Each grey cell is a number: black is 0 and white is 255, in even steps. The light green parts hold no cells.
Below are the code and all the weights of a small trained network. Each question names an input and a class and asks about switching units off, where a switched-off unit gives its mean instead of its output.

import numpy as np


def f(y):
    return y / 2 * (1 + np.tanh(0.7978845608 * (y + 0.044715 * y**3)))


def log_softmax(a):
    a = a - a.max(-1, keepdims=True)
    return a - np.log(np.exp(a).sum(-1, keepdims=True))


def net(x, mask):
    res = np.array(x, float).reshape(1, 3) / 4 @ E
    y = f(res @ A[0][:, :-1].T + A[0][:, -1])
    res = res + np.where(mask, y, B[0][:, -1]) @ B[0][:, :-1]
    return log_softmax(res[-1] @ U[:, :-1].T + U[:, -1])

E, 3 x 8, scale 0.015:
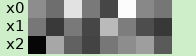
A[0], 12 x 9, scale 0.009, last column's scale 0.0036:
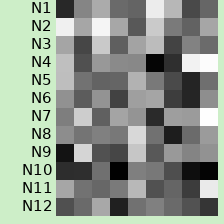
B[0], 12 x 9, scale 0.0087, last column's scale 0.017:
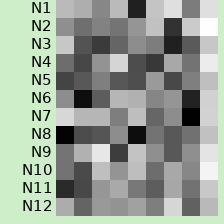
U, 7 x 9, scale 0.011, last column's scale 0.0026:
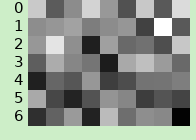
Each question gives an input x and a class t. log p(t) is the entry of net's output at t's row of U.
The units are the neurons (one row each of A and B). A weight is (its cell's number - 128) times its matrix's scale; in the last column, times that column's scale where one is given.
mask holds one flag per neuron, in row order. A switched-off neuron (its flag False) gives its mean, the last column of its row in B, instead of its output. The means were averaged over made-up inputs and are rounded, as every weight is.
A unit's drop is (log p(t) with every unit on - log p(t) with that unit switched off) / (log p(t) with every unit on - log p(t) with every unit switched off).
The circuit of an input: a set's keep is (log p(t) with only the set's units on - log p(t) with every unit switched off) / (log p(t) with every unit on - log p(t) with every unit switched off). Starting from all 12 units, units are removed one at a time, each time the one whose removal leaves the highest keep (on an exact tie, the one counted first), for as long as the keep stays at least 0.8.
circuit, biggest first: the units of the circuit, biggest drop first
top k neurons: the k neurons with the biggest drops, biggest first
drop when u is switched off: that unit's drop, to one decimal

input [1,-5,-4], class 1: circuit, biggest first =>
[N2 N6]
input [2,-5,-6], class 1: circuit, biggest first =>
[N2]
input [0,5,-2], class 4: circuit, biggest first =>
[N8 N7]
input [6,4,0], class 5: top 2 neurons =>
[N3 N4]
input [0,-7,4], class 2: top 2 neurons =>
[N7 N4]
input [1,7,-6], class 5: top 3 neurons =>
[N3 N6 N1]
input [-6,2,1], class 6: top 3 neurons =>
[N9 N1 N7]
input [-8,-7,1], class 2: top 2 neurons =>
[N9 N6]
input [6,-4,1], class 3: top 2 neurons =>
[N1 N9]
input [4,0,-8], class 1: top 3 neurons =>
[N2 N6 N7]
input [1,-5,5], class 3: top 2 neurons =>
[N1 N3]
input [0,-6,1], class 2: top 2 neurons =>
[N4 N6]
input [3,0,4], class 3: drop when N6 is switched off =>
0.2
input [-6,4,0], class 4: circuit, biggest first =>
[N8]
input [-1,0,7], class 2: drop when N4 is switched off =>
0.1
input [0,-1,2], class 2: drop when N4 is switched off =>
0.2
